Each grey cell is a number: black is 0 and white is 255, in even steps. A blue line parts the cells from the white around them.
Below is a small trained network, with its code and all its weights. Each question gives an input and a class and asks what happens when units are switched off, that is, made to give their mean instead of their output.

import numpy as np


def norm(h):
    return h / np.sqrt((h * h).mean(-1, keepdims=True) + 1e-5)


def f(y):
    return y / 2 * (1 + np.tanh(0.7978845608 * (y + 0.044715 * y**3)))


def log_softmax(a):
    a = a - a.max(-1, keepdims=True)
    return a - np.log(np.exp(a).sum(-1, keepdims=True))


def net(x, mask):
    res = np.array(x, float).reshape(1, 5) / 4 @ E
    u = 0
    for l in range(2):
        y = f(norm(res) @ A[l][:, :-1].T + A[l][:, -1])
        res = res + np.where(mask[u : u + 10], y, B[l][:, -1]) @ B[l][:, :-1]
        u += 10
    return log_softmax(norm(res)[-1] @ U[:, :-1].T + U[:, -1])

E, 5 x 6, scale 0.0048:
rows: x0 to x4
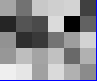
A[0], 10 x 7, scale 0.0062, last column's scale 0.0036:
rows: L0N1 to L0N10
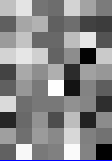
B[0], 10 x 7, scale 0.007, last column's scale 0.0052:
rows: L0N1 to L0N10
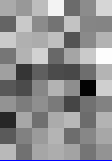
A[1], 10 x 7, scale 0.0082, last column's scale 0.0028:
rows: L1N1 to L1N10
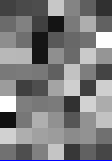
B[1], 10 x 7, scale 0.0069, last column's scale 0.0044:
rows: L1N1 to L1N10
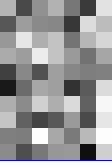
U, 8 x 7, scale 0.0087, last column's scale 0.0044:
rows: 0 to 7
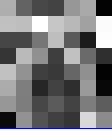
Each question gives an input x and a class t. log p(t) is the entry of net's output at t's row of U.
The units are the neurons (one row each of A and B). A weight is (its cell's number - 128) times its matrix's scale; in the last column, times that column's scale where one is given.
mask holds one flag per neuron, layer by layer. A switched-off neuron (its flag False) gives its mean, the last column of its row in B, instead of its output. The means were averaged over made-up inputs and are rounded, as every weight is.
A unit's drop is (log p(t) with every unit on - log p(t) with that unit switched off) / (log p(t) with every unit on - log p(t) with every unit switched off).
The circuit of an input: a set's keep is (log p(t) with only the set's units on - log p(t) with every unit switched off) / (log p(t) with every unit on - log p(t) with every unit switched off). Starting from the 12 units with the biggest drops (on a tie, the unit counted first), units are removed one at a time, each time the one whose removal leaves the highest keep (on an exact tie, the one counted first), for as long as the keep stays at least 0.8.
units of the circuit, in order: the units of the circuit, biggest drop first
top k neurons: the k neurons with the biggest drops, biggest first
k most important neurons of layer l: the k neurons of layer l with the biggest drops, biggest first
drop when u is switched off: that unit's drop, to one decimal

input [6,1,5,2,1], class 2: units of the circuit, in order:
[L0N4; L1N6]
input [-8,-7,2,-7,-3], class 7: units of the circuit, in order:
[L1N2]
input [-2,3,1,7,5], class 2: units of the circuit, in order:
[L0N6; L1N10; L0N5]
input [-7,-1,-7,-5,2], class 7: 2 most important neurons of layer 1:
[L1N7; L1N2]
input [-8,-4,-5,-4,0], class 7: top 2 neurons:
[L1N2; L1N7]
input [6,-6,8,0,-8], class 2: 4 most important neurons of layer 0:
[L0N4; L0N8; L0N9; L0N5]
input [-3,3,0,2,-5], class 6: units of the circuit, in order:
[L1N7; L1N8; L1N6]
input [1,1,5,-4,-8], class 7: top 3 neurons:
[L0N6; L0N1; L1N2]
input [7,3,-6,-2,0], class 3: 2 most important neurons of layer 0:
[L0N4; L0N1]
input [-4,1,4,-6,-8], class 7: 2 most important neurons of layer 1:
[L1N2; L1N3]
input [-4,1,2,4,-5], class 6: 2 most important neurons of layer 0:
[L0N4; L0N2]
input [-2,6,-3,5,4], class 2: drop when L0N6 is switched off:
0.2
